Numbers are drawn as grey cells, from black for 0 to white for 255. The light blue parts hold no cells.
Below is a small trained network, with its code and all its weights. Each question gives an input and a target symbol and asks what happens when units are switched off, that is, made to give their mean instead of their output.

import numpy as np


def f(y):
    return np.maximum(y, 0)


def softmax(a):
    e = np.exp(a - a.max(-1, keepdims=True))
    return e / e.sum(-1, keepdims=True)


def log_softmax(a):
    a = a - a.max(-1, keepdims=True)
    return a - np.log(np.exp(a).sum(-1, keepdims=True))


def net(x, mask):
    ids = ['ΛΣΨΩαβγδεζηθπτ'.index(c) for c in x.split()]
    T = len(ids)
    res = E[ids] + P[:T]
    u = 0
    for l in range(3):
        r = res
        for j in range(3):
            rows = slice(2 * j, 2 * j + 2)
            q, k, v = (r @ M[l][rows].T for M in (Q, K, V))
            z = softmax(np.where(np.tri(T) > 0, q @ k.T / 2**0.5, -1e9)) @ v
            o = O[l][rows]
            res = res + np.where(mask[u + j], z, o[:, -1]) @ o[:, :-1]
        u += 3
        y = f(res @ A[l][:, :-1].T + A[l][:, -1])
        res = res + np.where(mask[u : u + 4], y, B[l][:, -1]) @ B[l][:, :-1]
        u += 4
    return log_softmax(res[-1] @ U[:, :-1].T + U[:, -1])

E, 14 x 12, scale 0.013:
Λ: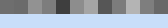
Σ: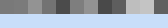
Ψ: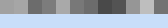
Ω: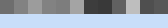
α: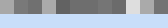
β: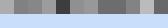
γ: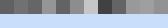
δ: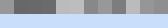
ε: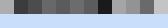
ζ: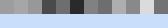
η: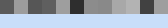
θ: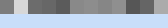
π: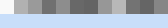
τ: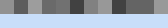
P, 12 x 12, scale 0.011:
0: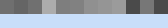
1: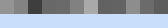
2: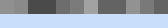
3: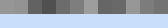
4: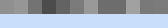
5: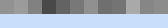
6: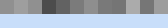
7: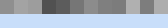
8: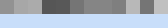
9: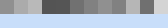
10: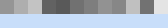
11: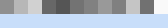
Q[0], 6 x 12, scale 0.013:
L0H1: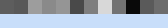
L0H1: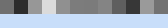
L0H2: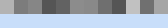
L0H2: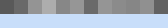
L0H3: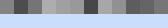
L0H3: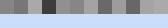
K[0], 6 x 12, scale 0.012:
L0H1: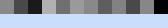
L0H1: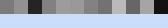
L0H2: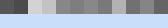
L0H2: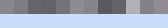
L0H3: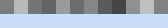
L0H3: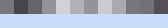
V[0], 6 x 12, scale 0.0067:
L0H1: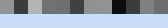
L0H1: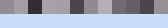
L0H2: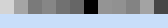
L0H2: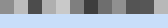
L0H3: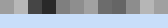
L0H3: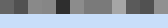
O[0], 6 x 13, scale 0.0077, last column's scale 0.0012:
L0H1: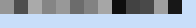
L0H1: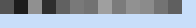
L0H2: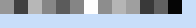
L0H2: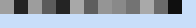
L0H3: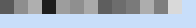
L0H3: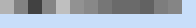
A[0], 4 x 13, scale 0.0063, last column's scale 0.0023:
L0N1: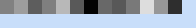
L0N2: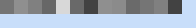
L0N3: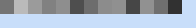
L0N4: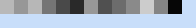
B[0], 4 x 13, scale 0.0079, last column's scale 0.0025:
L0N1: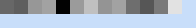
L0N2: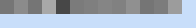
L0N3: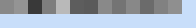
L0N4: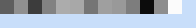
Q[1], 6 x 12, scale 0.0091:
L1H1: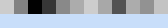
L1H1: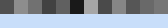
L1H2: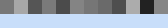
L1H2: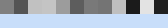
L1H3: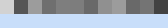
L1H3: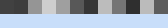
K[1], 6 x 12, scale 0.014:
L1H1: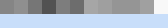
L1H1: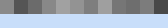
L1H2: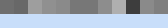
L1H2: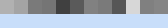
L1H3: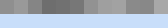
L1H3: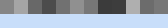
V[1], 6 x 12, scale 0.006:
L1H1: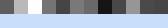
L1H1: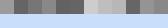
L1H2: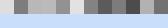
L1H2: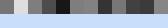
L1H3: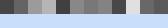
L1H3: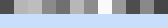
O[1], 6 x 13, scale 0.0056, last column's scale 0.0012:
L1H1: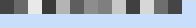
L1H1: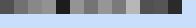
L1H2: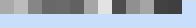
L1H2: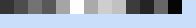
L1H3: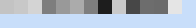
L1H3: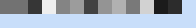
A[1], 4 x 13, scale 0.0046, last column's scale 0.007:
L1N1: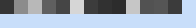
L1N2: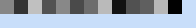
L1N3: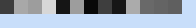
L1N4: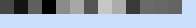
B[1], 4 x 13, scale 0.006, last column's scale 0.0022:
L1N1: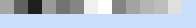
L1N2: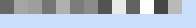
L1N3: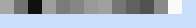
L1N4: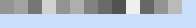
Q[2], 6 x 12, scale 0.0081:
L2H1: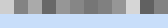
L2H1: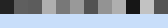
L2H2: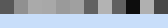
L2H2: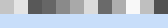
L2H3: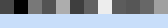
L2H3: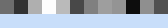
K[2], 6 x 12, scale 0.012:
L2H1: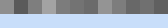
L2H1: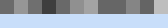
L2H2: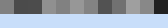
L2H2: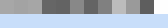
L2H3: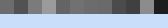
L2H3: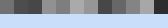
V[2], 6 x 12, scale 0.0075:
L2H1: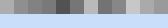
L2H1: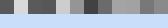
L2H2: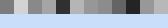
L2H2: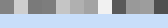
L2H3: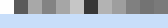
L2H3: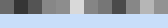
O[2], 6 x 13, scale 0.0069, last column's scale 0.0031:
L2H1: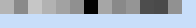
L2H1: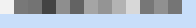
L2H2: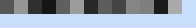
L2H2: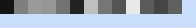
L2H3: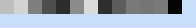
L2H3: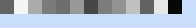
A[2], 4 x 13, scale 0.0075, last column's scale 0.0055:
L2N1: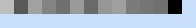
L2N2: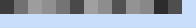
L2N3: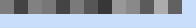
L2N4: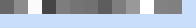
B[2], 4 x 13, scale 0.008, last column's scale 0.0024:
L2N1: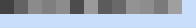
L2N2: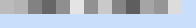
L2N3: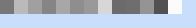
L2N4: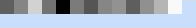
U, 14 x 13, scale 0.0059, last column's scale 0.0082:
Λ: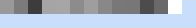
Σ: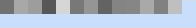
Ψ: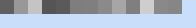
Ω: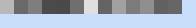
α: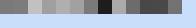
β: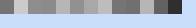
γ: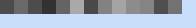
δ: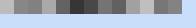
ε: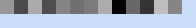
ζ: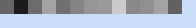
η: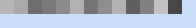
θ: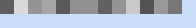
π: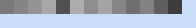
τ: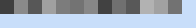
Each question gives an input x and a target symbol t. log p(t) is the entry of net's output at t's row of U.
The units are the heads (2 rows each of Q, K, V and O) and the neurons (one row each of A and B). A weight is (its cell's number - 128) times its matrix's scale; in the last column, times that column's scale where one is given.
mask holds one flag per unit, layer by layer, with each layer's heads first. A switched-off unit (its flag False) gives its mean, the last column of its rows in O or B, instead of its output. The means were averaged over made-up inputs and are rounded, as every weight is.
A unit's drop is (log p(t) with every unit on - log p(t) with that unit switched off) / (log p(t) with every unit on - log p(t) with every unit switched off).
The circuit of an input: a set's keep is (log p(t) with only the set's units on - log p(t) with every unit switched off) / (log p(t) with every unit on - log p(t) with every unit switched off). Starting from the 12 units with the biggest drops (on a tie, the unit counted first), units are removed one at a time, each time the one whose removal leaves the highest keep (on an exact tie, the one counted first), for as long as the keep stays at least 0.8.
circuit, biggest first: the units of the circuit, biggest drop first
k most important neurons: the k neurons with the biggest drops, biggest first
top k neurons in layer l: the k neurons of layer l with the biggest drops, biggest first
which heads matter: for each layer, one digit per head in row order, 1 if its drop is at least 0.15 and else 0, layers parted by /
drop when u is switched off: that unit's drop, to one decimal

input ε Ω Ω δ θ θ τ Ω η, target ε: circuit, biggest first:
L1H3, L0H1
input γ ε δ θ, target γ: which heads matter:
010 / 000 / 010
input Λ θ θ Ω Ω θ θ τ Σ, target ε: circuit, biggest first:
L0H1
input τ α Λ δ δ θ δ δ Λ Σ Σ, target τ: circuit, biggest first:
L2H1, L0H1
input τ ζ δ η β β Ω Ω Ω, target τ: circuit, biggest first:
L2H1, L0H1
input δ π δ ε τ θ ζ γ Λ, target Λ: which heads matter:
000 / 000 / 001
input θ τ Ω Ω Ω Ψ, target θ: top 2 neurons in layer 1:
L1N4, L1N1
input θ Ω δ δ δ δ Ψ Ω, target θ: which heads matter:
000 / 011 / 011
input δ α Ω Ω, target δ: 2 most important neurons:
L0N4, L0N1
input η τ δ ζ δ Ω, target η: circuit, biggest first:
L1H2, L2H2, L0H1, L2H3
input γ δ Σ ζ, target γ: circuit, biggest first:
L0N1, L0H2, L2H2, L1H2
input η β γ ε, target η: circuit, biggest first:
L2H2, L0H1, L1H2
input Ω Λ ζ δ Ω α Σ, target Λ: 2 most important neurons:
L0N4, L2N4
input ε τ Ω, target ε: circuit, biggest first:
L0H1
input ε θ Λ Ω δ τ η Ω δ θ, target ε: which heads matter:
001 / 001 / 000
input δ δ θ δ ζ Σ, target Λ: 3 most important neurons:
L0N4, L1N3, L2N4
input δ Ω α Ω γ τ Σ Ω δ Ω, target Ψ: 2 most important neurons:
L2N4, L0N4
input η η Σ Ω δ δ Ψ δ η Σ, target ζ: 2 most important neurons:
L1N1, L2N1
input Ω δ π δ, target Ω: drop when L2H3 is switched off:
0.4
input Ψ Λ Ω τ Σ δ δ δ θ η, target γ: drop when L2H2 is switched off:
0.3
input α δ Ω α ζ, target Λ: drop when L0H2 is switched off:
0.0
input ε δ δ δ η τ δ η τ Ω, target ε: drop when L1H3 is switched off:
0.2
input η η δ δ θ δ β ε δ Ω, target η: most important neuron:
L1N1
